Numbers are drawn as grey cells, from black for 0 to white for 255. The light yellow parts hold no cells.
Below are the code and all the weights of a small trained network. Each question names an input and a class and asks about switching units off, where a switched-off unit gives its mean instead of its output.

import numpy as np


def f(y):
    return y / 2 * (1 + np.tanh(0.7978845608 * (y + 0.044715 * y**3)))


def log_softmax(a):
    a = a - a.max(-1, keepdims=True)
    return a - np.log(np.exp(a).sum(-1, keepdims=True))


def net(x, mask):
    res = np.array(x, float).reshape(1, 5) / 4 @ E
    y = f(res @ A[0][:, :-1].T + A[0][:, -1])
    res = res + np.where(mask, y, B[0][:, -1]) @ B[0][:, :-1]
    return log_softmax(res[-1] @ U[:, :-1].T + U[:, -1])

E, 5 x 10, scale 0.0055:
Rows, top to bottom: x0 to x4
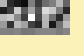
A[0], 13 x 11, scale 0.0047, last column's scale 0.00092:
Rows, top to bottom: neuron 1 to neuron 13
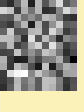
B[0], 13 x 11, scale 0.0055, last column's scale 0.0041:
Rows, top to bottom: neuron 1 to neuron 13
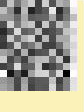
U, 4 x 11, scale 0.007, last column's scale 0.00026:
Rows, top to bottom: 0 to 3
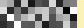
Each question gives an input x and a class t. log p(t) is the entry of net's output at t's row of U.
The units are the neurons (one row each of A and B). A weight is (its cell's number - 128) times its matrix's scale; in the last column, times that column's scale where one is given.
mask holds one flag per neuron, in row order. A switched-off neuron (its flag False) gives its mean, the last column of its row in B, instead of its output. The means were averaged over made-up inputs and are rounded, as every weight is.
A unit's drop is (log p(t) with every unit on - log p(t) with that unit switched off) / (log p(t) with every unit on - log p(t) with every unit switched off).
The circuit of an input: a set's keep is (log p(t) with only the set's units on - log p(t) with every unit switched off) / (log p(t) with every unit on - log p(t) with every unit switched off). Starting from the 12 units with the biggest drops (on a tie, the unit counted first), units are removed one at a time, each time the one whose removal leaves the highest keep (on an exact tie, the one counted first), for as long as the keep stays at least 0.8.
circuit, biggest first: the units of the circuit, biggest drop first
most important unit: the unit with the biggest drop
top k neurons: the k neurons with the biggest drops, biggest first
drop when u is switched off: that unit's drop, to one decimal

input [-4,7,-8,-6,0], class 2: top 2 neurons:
(neuron 1; neuron 4)
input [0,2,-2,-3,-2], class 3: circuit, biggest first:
(neuron 2; neuron 11; neuron 6)
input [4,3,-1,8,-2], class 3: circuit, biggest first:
(neuron 10)
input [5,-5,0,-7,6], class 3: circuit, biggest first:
(neuron 5; neuron 7)
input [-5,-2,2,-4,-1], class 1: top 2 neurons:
(neuron 11; neuron 10)
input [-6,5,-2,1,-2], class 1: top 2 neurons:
(neuron 11; neuron 2)
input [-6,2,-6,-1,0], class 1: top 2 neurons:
(neuron 11; neuron 6)
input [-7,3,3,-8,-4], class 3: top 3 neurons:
(neuron 5; neuron 7; neuron 9)
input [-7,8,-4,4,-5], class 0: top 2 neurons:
(neuron 8; neuron 13)
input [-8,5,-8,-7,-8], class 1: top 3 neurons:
(neuron 11; neuron 6; neuron 10)
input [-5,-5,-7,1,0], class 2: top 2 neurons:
(neuron 4; neuron 1)
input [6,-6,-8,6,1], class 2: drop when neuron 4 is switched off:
0.5
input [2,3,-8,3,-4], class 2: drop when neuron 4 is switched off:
0.1
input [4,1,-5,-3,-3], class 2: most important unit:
neuron 11
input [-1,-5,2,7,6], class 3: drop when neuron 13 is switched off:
0.2
